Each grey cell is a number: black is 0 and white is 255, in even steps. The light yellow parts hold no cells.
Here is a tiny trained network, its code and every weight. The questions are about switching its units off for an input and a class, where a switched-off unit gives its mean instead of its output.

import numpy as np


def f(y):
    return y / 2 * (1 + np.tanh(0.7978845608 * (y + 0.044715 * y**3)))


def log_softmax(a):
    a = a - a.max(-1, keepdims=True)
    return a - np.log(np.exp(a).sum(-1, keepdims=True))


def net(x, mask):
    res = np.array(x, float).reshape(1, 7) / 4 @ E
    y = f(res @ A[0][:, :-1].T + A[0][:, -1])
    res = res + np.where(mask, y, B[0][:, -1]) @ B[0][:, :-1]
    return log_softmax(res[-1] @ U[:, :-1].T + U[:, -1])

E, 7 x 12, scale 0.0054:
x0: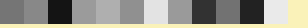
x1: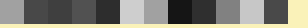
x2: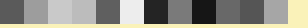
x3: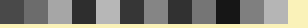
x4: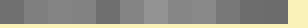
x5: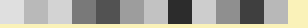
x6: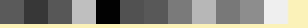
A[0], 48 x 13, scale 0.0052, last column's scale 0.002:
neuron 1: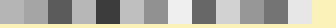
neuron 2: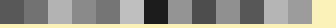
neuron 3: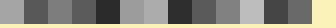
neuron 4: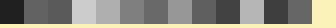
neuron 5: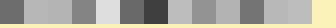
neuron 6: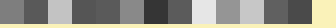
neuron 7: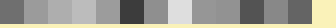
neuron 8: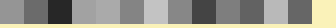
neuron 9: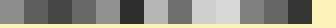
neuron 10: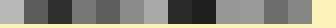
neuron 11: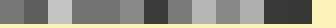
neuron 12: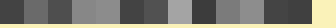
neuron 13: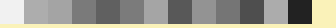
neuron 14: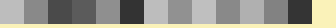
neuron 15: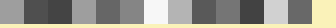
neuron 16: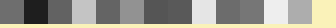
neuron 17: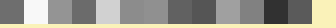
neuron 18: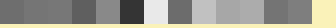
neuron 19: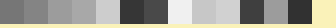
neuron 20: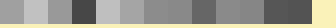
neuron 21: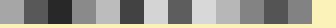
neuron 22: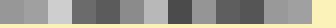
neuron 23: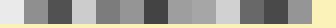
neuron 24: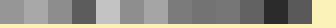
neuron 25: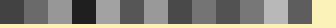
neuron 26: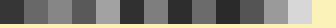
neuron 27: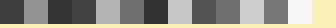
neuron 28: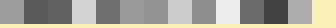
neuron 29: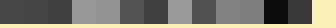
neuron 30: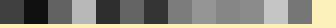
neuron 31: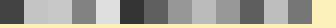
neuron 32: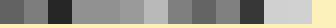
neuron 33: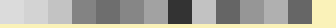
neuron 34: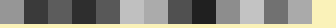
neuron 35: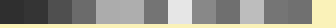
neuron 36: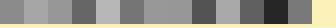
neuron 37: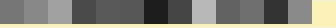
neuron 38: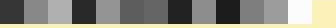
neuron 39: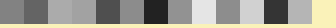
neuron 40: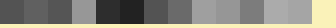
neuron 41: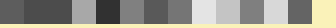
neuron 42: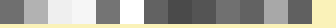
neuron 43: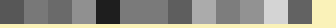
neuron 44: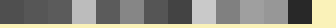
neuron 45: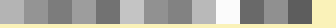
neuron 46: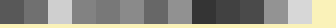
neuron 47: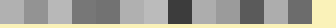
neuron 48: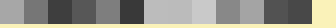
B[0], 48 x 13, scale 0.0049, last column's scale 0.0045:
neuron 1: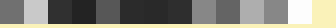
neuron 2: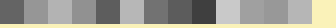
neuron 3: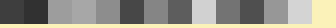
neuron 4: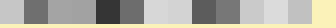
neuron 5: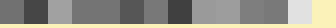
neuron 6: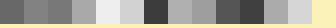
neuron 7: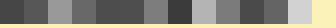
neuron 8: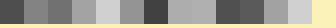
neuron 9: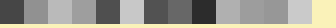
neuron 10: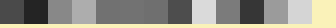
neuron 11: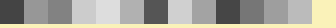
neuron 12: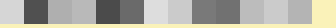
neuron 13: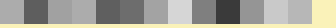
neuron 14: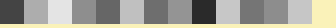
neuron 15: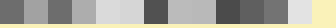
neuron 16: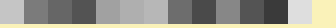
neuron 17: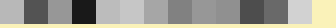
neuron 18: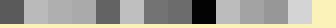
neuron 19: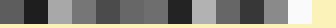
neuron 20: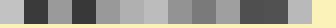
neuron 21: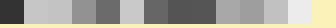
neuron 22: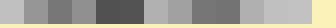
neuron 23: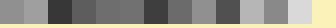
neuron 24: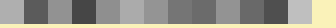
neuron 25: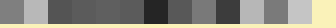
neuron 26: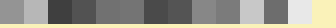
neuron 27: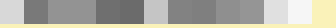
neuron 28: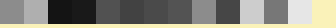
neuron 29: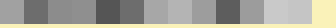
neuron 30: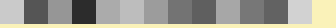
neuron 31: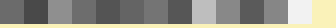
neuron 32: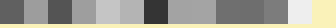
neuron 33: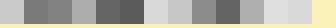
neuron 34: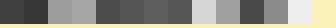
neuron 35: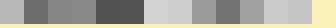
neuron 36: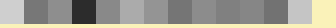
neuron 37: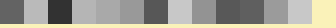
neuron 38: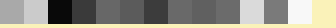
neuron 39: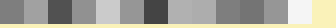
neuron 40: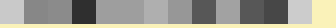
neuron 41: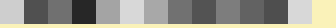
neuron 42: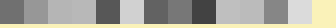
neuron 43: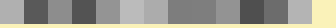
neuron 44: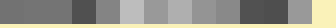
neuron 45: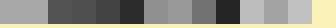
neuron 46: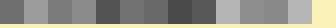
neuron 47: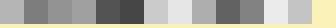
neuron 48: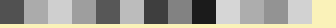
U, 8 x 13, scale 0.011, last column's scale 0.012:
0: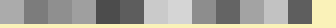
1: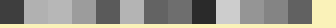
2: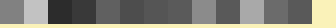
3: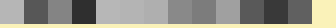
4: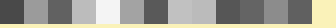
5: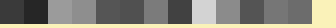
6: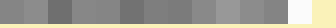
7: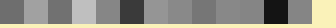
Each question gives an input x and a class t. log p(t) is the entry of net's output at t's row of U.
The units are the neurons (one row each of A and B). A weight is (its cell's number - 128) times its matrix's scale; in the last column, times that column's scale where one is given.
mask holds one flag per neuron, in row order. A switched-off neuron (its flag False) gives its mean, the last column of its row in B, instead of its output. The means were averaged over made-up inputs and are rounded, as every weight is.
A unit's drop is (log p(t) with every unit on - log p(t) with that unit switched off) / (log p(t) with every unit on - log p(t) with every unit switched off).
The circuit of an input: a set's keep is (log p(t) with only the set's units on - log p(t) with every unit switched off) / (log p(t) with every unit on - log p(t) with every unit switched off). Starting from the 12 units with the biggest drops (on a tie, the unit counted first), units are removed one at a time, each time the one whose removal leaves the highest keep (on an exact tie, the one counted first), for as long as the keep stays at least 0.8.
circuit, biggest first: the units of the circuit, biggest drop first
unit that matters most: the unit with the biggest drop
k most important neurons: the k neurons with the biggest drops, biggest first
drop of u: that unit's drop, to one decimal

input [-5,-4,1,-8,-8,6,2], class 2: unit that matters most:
neuron 1
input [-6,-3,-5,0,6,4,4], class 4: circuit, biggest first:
neuron 6; neuron 39
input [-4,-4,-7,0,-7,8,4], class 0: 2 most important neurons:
neuron 33; neuron 47
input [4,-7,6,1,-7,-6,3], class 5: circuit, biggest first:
neuron 19; neuron 5
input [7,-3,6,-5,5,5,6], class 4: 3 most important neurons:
neuron 15; neuron 32; neuron 8
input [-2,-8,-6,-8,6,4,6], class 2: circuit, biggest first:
neuron 28; neuron 1
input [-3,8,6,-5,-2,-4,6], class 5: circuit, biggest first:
neuron 34; neuron 3
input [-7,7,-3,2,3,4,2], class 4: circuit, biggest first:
neuron 6; neuron 37; neuron 11
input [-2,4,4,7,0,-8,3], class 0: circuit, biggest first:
neuron 4; neuron 12
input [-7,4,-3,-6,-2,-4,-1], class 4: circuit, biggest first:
neuron 11; neuron 39
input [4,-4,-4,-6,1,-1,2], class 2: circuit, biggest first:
neuron 28; neuron 1
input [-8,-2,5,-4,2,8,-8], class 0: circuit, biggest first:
neuron 33; neuron 47
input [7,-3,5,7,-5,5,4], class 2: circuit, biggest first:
neuron 38; neuron 26
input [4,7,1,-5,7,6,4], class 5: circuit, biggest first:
neuron 10
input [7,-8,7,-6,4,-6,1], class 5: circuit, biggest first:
neuron 19; neuron 7
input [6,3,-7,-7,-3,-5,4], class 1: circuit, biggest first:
neuron 48; neuron 21
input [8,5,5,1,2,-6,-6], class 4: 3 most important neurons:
neuron 8; neuron 32; neuron 15
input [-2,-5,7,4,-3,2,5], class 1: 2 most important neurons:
neuron 42; neuron 2
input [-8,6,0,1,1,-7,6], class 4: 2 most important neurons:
neuron 6; neuron 39
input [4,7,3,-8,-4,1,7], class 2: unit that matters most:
neuron 1
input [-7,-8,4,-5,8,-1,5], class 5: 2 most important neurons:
neuron 19; neuron 7
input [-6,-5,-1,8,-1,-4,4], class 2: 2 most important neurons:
neuron 38; neuron 26
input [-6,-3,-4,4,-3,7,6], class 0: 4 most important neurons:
neuron 33; neuron 47; neuron 22; neuron 13
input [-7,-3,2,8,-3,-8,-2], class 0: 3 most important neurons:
neuron 4; neuron 12; neuron 27
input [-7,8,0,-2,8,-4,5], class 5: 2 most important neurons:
neuron 34; neuron 3
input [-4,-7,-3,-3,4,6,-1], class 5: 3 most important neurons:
neuron 19; neuron 7; neuron 31
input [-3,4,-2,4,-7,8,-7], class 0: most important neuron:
neuron 33
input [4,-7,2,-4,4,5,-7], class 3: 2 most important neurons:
neuron 17; neuron 20
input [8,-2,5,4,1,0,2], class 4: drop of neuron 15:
0.2
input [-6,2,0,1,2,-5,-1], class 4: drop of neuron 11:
0.2
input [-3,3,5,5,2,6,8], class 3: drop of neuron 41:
0.1
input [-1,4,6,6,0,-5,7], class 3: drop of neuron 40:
0.2
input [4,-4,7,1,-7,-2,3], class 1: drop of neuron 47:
0.0
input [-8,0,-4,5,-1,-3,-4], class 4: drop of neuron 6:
0.1
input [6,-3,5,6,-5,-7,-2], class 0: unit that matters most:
neuron 4
